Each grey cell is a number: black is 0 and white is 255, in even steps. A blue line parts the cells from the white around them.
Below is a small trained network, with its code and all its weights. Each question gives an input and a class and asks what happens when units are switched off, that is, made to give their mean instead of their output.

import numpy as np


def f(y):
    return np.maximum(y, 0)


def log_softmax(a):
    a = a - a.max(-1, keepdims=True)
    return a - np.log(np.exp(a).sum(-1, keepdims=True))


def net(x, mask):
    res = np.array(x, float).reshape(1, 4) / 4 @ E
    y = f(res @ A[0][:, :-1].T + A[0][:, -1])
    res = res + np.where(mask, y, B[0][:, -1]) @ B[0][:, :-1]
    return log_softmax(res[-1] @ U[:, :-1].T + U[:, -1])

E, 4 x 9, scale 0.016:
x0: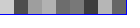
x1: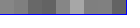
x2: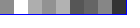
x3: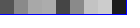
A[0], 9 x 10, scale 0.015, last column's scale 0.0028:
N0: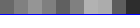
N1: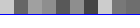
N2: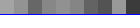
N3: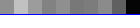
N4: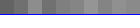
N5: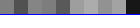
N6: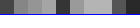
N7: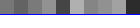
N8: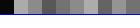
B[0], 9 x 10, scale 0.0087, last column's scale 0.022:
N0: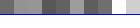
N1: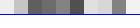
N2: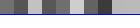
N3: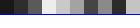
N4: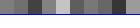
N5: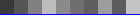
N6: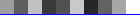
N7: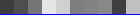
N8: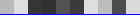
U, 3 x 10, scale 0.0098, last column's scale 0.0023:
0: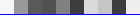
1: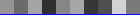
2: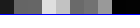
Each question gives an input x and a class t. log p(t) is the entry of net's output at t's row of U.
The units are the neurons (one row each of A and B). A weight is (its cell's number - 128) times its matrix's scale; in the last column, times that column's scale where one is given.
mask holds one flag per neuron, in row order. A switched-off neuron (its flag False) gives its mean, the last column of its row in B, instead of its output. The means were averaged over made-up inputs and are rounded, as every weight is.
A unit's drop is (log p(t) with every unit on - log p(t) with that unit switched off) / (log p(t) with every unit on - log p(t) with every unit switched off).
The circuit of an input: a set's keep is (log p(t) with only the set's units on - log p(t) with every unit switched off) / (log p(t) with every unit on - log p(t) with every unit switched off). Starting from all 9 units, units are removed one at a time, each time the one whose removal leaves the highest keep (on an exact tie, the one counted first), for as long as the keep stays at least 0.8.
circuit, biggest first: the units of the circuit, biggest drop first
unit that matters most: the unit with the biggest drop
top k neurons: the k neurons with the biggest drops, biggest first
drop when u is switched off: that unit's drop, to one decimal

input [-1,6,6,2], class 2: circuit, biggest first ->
[N3]
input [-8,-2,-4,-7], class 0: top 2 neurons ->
[N8; N6]
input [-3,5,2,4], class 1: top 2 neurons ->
[N1; N6]
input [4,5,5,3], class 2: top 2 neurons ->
[N3; N8]
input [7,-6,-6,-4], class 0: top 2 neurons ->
[N1; N3]
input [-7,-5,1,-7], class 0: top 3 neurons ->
[N8; N6; N0]
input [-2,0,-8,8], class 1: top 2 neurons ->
[N6; N0]
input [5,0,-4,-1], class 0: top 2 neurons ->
[N1; N3]
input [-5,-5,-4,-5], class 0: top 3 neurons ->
[N8; N6; N0]
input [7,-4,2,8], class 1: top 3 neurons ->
[N6; N0; N8]
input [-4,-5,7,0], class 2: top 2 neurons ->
[N3; N1]
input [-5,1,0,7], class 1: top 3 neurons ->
[N6; N0; N1]
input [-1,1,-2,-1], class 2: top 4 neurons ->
[N1; N6; N0; N8]
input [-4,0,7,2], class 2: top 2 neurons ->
[N3; N1]
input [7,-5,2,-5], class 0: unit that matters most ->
N1
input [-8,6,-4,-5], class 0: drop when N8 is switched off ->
0.9
